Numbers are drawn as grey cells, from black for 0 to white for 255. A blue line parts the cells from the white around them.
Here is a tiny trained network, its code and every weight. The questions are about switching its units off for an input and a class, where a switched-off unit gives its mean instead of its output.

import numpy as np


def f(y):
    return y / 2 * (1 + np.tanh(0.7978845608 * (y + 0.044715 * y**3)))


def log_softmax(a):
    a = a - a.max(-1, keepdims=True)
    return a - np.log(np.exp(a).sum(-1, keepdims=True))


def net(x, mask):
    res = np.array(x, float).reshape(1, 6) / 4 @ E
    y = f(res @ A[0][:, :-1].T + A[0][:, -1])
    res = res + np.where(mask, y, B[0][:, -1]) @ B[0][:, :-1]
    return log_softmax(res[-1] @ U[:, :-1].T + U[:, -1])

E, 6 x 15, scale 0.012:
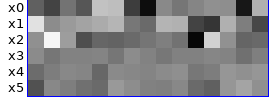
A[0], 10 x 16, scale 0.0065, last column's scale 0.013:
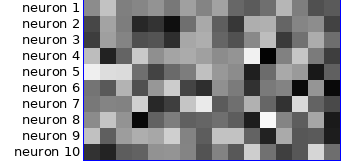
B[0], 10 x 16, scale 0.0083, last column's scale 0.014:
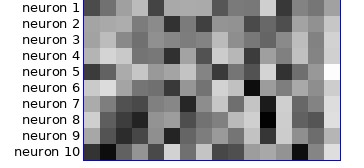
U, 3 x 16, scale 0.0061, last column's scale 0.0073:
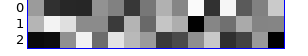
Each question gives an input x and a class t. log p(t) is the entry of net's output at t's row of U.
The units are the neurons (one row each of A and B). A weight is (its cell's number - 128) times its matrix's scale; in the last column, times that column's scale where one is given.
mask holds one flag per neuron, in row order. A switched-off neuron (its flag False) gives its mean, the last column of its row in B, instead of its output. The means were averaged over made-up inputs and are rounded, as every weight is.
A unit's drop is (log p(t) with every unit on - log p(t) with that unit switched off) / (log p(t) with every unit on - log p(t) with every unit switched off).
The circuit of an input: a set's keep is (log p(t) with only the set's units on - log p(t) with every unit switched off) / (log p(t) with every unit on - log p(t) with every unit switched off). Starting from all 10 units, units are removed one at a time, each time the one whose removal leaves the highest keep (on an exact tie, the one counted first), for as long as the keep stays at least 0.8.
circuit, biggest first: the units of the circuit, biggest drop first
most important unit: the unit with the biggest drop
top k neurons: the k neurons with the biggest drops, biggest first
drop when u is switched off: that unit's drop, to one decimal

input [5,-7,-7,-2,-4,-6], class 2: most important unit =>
neuron 10
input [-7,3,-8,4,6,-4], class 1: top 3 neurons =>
[neuron 4; neuron 8; neuron 10]
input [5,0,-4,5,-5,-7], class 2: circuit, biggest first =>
[neuron 8; neuron 10]
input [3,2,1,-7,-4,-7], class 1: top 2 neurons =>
[neuron 8; neuron 7]
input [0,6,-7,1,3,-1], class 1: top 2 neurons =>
[neuron 4; neuron 8]
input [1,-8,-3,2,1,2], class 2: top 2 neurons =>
[neuron 10; neuron 8]
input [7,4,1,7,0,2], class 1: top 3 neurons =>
[neuron 6; neuron 8; neuron 7]
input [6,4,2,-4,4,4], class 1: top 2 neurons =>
[neuron 6; neuron 7]
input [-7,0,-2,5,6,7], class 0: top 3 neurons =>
[neuron 7; neuron 6; neuron 2]
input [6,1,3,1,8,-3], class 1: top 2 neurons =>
[neuron 6; neuron 7]
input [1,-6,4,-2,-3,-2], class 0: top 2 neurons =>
[neuron 8; neuron 6]
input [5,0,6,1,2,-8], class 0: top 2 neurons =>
[neuron 8; neuron 4]
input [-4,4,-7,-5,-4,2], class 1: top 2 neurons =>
[neuron 4; neuron 8]
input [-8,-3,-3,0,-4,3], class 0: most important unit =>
neuron 7
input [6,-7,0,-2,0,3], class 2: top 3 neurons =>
[neuron 10; neuron 7; neuron 9]
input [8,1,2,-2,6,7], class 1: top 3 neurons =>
[neuron 6; neuron 7; neuron 9]
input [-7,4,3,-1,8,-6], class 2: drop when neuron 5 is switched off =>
0.2
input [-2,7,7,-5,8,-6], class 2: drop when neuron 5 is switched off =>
0.3
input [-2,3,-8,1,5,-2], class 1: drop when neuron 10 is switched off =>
0.0
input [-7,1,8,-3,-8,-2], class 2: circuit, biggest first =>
[neuron 5]
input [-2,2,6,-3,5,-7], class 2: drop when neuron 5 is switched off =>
0.2
